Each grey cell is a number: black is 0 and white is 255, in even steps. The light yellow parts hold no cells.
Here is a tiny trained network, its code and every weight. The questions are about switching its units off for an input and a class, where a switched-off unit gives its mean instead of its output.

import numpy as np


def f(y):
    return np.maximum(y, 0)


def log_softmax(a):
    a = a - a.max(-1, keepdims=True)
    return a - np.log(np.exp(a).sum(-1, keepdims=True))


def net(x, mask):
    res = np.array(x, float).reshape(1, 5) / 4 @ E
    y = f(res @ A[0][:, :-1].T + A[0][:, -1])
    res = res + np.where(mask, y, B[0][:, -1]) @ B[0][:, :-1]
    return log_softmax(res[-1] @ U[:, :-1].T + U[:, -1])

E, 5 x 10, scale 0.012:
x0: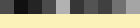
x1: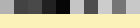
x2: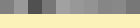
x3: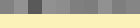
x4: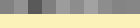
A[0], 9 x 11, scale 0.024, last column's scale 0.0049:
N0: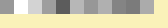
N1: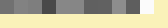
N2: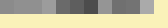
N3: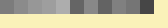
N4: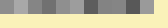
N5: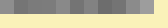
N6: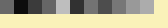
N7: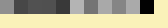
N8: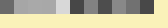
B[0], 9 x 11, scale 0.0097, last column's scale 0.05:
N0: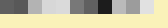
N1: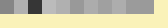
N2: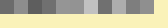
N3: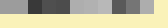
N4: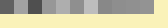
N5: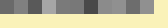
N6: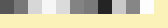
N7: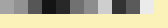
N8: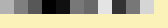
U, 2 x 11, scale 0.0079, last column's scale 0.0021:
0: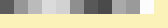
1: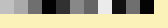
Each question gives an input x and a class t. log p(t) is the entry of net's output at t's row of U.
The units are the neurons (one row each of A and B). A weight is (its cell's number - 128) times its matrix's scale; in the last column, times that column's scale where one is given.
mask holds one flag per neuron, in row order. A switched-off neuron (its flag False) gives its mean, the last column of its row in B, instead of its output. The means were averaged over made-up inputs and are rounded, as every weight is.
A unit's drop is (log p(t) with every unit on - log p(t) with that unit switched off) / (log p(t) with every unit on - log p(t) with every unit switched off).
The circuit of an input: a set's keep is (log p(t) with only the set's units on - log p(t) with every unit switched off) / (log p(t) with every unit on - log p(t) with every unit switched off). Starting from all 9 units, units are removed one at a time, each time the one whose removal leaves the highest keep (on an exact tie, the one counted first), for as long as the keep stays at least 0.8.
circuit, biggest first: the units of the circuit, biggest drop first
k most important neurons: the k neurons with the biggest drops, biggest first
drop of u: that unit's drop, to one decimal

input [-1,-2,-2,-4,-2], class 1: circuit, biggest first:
(N6)
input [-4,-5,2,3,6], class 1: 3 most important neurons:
(N6; N8; N3)
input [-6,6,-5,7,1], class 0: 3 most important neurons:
(N0; N8; N3)
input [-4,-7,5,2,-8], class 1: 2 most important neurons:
(N8; N6)
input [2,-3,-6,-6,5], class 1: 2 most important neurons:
(N0; N8)
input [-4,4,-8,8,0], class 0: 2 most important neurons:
(N8; N0)
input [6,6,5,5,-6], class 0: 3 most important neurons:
(N6; N8; N3)
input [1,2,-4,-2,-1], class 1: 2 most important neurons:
(N0; N6)
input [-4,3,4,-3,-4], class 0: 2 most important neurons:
(N8; N0)
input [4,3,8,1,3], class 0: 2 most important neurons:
(N8; N6)
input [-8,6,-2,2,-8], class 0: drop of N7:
0.0
